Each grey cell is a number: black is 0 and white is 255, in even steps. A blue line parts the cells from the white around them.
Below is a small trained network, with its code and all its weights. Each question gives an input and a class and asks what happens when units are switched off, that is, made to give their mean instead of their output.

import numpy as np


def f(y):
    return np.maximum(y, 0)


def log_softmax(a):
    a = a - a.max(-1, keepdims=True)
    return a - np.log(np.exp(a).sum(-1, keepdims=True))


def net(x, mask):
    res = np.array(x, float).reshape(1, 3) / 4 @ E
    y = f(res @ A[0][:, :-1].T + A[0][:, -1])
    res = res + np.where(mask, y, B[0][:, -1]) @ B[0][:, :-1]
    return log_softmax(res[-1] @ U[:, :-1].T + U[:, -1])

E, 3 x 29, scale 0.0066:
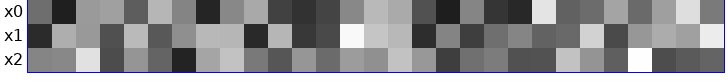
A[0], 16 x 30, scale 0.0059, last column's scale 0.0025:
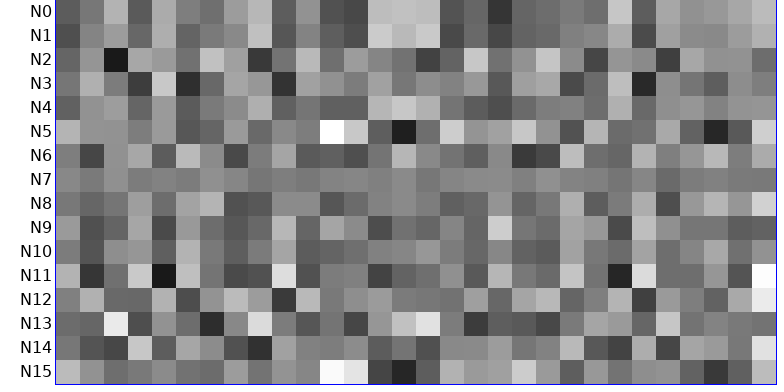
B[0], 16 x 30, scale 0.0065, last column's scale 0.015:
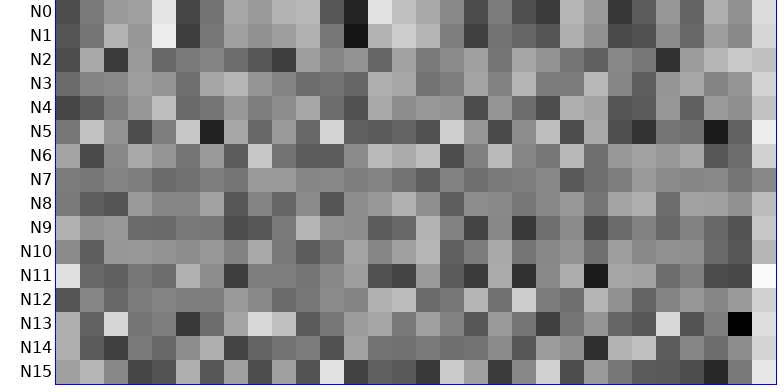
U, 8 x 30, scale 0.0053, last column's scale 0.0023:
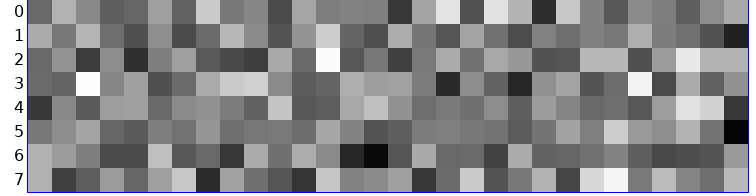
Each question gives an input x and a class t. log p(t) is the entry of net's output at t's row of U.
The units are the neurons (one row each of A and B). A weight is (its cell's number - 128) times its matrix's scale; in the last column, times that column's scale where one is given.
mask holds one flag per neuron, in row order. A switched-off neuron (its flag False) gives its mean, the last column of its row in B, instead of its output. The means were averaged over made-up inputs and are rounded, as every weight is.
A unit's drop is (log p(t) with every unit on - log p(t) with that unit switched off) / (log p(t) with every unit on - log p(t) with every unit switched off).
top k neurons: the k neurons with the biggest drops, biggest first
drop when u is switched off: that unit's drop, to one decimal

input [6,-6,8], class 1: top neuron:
N13
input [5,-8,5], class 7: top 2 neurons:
N6; N11
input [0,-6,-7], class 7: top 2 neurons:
N14; N8
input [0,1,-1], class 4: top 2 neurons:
N11; N13
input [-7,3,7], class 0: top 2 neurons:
N5; N12
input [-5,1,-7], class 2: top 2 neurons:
N2; N13
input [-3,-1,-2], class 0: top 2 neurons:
N11; N9
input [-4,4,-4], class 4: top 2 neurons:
N5; N15
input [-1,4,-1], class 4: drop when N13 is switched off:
0.7
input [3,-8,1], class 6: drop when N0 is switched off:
0.2
